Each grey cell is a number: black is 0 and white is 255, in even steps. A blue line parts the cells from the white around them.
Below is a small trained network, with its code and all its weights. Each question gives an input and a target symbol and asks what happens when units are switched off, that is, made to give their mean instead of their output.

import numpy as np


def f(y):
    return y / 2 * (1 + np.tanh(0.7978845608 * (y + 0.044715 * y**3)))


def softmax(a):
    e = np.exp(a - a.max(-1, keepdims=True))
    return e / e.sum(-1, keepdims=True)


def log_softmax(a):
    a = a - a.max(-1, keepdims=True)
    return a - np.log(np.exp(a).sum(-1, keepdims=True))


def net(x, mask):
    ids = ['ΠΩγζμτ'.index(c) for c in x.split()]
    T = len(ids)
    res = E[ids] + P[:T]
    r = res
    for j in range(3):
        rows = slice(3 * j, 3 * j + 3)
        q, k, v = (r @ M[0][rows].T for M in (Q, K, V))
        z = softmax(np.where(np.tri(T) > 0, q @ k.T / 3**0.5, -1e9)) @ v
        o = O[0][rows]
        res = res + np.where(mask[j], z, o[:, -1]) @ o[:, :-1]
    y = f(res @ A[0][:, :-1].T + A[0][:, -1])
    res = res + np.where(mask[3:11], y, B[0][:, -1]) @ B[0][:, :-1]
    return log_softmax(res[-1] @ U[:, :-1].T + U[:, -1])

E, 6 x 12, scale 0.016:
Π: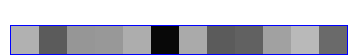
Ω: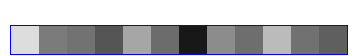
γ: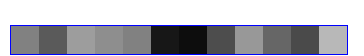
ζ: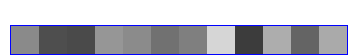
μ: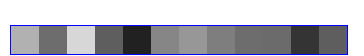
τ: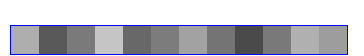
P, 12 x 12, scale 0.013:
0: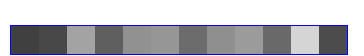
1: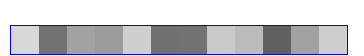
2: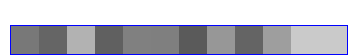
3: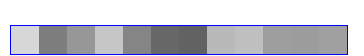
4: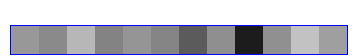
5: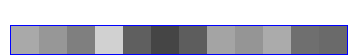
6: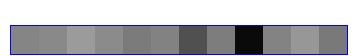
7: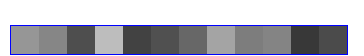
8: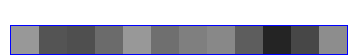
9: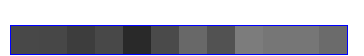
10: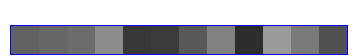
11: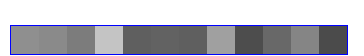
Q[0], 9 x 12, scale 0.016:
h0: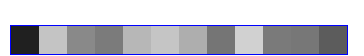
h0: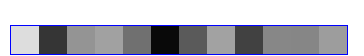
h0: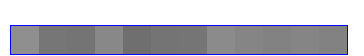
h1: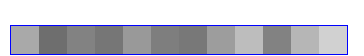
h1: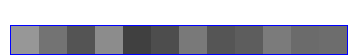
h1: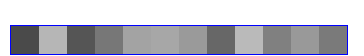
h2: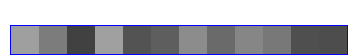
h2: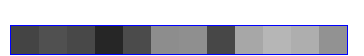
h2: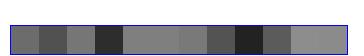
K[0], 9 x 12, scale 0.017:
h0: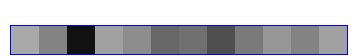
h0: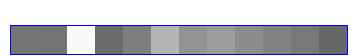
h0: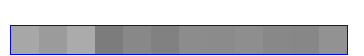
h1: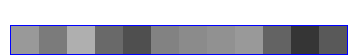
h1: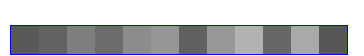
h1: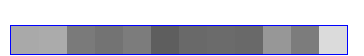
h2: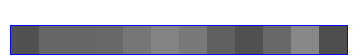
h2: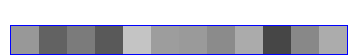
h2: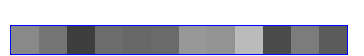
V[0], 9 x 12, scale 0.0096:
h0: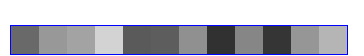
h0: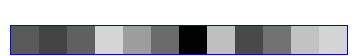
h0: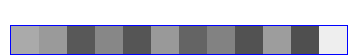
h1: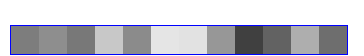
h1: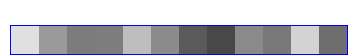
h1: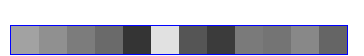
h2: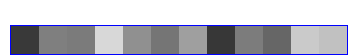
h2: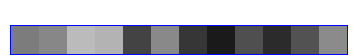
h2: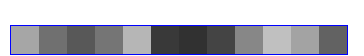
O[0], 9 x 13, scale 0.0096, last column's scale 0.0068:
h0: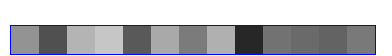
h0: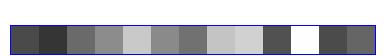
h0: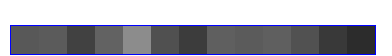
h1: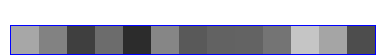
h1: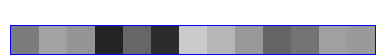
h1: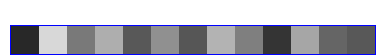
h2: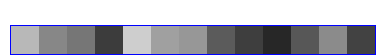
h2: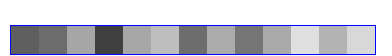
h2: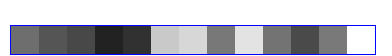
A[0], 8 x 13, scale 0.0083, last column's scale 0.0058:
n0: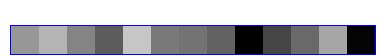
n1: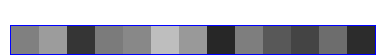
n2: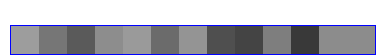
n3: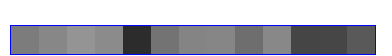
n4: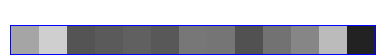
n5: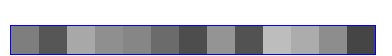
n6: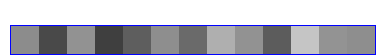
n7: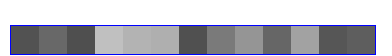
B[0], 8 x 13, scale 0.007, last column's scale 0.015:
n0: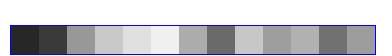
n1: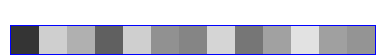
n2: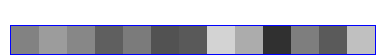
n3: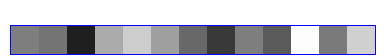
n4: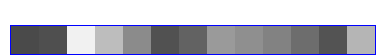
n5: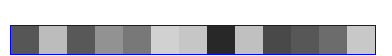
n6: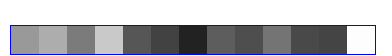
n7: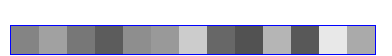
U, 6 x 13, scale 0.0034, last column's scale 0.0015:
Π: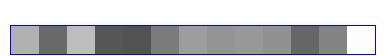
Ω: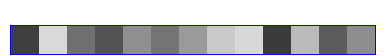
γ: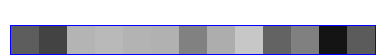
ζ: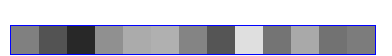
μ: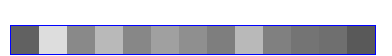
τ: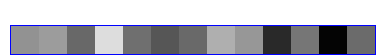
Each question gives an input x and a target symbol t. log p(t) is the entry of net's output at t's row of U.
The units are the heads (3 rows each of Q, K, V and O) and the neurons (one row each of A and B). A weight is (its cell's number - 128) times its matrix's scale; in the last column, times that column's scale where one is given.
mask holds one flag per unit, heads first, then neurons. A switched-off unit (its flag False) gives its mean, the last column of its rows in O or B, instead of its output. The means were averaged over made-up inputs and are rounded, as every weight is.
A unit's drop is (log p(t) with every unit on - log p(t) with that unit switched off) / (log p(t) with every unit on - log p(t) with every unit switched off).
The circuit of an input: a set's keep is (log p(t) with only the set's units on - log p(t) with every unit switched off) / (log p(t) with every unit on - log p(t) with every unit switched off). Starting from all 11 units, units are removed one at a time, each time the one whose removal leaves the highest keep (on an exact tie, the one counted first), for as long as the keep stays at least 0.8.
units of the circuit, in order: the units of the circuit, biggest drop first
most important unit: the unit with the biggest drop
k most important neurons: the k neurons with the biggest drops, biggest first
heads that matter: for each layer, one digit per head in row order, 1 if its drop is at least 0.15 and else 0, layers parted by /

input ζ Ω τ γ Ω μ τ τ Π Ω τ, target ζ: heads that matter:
001
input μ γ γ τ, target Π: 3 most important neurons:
(n3; n5; n0)
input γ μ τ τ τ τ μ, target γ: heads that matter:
111
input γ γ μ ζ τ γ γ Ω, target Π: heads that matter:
101
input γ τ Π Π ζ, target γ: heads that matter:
110
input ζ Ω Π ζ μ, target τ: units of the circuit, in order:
(h2)
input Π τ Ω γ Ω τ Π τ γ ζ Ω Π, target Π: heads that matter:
110
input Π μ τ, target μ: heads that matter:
001
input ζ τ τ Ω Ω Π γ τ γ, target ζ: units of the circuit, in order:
(h1; h0)
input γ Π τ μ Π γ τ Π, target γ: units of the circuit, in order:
(h2; n0; h1)
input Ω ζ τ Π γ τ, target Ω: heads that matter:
110
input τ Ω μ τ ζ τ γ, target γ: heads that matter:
101
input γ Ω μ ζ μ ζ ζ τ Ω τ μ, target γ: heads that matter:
111
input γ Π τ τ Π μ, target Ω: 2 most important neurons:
(n1; n2)
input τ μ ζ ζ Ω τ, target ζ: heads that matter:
101
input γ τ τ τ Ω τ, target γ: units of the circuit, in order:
(h0)
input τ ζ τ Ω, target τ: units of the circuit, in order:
(n6; h0; h1)
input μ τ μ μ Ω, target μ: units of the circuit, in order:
(h2; n5; h0)
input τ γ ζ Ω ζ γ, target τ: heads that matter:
110
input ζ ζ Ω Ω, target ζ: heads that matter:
010
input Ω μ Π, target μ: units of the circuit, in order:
(h2; n5)
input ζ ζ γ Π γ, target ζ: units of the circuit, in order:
(h0; h1)
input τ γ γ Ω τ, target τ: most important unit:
n6
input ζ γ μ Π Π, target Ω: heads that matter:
101
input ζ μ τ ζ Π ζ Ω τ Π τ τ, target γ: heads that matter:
101
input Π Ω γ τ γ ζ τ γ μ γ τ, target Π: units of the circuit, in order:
(h1; h0)
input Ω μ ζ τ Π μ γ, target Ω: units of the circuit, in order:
(h1)
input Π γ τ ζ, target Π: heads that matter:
110
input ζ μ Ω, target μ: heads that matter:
001
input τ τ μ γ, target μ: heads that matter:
011
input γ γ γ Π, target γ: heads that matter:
110
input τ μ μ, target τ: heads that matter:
010
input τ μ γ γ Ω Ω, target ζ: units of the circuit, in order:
(h2; n3)
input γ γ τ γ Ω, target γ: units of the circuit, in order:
(h0)
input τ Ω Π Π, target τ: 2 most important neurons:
(n6; n7)
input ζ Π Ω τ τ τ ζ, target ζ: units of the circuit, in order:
(h1; h0)
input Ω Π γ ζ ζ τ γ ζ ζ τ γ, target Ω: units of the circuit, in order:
(h0; h1)
